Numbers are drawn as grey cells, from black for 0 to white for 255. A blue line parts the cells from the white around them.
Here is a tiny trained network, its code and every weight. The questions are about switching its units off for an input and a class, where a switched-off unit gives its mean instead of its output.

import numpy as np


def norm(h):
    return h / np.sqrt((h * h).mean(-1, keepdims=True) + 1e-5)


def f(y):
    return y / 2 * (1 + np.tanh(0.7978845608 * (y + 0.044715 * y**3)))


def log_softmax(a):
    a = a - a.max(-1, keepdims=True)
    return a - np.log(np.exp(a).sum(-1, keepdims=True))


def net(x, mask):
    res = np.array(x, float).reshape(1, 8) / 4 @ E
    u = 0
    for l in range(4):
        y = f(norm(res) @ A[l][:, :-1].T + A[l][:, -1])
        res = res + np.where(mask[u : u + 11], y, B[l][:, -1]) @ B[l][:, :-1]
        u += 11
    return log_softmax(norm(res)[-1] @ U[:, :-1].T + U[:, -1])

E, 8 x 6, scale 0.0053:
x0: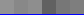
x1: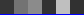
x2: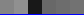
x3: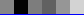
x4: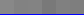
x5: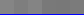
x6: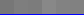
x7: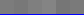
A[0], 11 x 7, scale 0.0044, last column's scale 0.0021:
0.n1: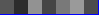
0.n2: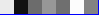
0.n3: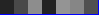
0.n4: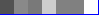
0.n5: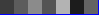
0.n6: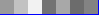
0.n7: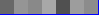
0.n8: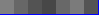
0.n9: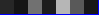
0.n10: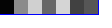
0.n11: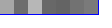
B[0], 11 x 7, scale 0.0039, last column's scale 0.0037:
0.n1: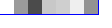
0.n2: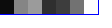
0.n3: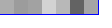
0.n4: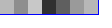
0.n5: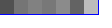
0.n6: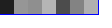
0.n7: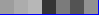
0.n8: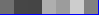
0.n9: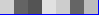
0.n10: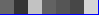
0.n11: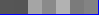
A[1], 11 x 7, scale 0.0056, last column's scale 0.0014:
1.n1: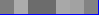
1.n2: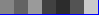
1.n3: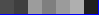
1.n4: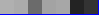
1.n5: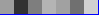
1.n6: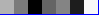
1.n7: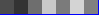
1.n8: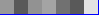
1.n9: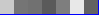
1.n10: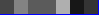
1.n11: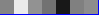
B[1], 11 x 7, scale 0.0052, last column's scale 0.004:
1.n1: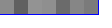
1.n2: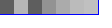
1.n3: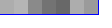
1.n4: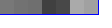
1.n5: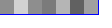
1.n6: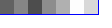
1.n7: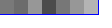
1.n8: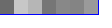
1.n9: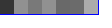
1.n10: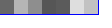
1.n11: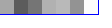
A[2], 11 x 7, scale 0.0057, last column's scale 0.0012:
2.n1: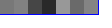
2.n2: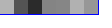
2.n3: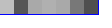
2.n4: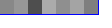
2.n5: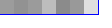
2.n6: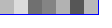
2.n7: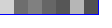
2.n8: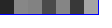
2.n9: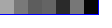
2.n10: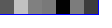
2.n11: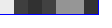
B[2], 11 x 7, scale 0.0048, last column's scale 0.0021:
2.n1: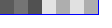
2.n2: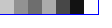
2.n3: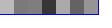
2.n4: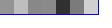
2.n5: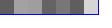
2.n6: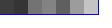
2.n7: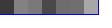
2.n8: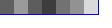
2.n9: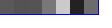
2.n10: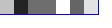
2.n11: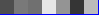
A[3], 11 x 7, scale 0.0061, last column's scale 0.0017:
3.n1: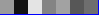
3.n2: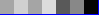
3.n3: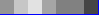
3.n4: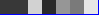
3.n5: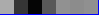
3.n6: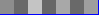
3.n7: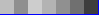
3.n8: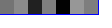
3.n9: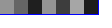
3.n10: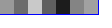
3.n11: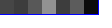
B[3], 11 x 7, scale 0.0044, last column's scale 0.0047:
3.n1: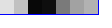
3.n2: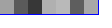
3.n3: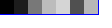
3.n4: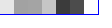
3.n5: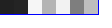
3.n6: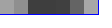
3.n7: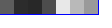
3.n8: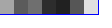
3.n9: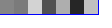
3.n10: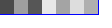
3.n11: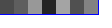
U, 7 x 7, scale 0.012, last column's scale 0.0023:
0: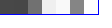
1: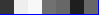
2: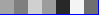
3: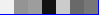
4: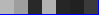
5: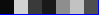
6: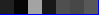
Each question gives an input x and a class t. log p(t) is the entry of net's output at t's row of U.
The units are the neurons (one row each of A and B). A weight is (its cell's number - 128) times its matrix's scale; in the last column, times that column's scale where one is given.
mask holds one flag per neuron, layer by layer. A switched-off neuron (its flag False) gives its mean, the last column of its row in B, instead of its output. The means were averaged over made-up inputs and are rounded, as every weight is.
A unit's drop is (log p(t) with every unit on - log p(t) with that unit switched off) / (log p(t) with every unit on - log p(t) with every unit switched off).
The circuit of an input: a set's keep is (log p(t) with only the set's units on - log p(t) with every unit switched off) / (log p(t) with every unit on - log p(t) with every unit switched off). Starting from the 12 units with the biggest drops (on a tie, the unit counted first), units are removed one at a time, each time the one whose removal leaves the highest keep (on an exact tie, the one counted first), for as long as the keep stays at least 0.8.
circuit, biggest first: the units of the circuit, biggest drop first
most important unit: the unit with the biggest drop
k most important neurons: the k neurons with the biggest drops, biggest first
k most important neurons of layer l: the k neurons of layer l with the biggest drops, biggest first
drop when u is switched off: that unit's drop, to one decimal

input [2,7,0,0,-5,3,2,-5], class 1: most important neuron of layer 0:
(0.n10)
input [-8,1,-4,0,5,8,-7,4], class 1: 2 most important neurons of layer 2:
(2.n10 2.n2)
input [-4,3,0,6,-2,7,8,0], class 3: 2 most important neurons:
(3.n1 0.n3)
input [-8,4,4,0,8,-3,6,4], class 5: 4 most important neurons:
(1.n10 1.n11 2.n10 3.n3)
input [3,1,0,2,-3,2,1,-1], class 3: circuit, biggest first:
(0.n3 3.n1)
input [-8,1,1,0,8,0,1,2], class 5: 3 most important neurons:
(3.n4 1.n6 1.n5)
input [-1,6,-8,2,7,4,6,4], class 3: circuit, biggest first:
(3.n1 0.n2)
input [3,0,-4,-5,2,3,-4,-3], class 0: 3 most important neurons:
(3.n3 0.n2 1.n11)
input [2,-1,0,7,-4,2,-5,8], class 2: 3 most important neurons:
(0.n2 1.n7 3.n4)
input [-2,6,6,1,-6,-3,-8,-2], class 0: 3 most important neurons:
(0.n9 0.n2 3.n5)
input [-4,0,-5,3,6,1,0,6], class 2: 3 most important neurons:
(0.n2 1.n11 2.n10)
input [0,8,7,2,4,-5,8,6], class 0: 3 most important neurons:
(0.n9 0.n2 3.n5)
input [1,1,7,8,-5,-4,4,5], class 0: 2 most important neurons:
(0.n9 3.n5)
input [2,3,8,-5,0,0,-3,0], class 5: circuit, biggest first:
(1.n6)
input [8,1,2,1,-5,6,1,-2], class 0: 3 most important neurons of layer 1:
(1.n10 1.n5 1.n3)
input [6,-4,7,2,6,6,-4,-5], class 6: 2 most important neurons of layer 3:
(3.n5 3.n8)
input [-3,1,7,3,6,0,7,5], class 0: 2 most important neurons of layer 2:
(2.n1 2.n11)
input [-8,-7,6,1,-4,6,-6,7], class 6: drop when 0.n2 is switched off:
0.2
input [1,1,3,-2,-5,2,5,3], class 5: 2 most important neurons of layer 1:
(1.n6 1.n10)
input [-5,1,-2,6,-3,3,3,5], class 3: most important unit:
0.n9
